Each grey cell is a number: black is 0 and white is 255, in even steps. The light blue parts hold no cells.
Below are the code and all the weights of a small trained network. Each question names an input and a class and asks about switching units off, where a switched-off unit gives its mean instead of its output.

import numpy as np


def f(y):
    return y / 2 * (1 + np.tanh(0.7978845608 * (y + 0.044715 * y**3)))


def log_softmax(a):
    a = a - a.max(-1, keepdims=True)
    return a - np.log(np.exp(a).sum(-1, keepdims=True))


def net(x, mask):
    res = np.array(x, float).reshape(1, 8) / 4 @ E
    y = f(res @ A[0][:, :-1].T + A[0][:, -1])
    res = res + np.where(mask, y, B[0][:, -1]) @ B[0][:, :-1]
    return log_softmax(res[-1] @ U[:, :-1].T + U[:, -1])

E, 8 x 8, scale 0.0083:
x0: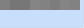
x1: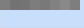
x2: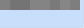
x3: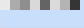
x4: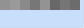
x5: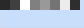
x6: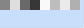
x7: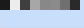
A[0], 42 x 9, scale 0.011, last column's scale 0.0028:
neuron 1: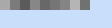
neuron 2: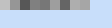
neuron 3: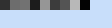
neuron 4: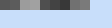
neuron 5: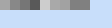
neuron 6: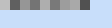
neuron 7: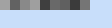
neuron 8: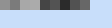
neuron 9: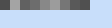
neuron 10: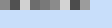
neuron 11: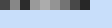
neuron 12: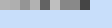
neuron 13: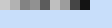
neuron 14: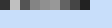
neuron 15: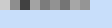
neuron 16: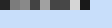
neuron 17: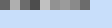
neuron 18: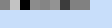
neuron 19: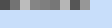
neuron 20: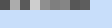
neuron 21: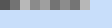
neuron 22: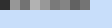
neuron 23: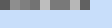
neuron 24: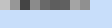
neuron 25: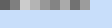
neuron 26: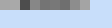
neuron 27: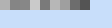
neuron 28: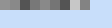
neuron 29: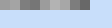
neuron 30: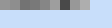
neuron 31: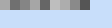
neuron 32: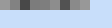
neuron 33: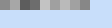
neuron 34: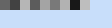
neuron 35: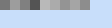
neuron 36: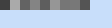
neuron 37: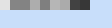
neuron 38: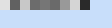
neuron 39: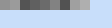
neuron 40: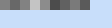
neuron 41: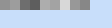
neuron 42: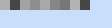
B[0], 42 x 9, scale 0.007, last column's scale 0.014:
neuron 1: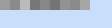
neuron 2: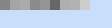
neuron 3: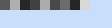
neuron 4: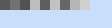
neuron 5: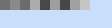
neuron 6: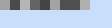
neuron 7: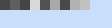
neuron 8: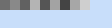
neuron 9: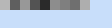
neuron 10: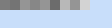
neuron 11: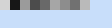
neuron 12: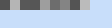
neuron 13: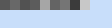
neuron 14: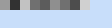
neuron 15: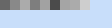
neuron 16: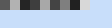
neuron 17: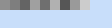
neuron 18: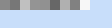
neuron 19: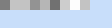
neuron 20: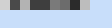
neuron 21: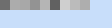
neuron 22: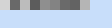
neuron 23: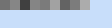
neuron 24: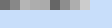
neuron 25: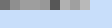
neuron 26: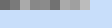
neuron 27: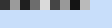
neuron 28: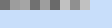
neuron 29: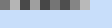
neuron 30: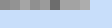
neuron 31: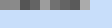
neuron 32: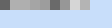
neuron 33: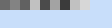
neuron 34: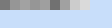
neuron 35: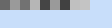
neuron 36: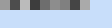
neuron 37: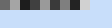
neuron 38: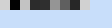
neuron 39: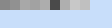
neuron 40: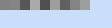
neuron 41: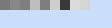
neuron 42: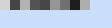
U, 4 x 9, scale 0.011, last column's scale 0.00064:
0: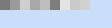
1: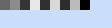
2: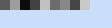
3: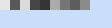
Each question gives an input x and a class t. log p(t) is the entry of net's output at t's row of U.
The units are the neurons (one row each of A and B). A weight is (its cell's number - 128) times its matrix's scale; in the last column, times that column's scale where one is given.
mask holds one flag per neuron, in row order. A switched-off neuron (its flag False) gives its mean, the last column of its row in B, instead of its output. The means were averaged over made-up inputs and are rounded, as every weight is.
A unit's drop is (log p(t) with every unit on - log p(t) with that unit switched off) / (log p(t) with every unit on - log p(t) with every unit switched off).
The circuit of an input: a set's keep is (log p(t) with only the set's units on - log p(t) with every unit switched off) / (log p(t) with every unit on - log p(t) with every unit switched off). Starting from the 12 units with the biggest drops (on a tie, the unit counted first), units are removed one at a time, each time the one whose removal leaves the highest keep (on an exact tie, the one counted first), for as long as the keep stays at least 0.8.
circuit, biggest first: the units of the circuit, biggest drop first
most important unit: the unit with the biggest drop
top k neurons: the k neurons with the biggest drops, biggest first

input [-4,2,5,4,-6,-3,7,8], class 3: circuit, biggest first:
neuron 20
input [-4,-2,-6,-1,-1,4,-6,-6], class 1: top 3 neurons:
neuron 4; neuron 7; neuron 8
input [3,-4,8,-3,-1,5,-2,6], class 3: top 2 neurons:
neuron 20; neuron 22
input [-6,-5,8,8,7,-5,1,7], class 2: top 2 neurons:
neuron 27; neuron 37
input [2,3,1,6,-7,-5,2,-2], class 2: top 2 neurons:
neuron 37; neuron 27
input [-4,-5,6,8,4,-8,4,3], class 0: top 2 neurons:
neuron 18; neuron 2
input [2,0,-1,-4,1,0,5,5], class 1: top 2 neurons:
neuron 38; neuron 33
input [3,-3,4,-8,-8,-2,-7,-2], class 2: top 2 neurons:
neuron 16; neuron 3
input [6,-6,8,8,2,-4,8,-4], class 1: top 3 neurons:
neuron 41; neuron 33; neuron 5
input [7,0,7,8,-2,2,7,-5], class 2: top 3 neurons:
neuron 37; neuron 27; neuron 13
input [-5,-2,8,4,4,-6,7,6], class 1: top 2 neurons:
neuron 33; neuron 29
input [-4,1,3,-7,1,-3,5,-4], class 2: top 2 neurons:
neuron 16; neuron 3
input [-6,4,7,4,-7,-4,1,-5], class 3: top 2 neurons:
neuron 38; neuron 42
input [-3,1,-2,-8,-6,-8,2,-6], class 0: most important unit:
neuron 39
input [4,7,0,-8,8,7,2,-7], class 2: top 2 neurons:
neuron 3; neuron 16
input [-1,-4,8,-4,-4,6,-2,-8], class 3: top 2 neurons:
neuron 38; neuron 42
